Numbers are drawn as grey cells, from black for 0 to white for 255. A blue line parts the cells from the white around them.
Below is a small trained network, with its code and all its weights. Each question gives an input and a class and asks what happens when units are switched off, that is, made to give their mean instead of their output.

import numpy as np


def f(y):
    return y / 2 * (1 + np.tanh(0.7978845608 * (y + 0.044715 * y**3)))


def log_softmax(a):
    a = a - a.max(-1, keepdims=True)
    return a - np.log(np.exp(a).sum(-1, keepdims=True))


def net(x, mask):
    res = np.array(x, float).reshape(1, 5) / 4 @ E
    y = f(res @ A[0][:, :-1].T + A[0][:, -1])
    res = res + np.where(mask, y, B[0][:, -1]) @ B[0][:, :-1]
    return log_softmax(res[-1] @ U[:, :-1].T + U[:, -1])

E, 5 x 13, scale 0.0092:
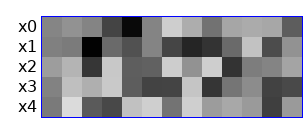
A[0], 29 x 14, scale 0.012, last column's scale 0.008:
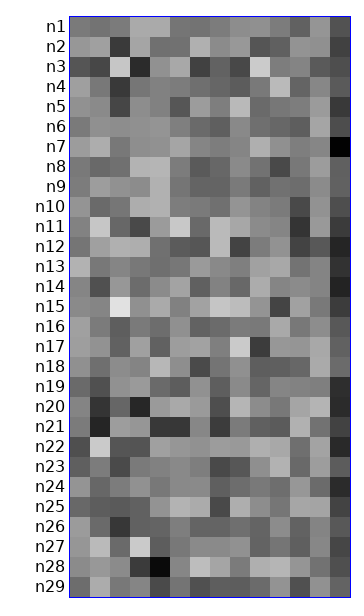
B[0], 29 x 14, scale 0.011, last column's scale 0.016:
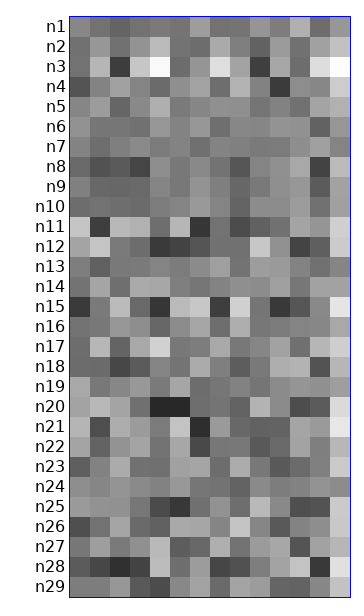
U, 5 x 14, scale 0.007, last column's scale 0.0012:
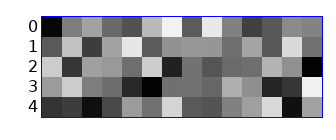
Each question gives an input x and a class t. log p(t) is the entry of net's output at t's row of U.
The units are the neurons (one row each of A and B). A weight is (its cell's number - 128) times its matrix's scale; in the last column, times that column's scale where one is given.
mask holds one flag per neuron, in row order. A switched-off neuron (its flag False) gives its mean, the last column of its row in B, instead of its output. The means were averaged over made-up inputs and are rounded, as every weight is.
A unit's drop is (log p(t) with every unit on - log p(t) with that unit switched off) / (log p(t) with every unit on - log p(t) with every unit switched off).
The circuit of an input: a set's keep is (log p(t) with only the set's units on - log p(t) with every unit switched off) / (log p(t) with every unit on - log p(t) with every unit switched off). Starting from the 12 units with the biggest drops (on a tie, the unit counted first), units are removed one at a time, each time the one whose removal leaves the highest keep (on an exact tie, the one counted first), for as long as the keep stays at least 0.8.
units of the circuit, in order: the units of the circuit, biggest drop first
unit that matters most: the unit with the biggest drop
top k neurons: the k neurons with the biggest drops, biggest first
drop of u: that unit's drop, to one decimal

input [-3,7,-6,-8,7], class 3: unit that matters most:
n20
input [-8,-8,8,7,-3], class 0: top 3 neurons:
n15, n3, n28
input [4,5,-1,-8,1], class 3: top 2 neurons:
n20, n25
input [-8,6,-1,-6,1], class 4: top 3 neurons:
n18, n8, n15
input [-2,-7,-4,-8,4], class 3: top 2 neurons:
n20, n25
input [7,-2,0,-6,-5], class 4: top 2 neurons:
n28, n12
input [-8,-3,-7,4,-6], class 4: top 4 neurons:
n8, n18, n9, n17
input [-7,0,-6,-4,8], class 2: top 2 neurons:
n11, n22
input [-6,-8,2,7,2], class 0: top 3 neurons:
n15, n20, n25
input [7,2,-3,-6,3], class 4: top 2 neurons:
n28, n12
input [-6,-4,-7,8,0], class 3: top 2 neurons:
n12, n17
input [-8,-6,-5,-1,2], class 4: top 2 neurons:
n18, n8
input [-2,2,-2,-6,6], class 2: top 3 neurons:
n11, n22, n12
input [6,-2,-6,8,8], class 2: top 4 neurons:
n11, n22, n20, n25
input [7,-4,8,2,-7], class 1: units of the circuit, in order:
n17
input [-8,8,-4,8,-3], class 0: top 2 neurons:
n29, n4
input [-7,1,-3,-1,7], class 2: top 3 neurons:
n11, n28, n22
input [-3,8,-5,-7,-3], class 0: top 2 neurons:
n26, n23
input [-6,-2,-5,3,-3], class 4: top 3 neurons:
n8, n18, n17
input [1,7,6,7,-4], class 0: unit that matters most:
n26
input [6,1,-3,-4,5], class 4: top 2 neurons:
n28, n21
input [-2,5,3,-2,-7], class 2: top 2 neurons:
n21, n15
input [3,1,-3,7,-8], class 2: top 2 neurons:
n21, n20
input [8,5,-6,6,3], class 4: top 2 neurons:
n28, n20
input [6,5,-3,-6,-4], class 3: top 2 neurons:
n20, n25
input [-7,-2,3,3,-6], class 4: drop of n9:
0.1
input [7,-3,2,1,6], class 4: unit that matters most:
n28
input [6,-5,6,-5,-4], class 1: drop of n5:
0.2
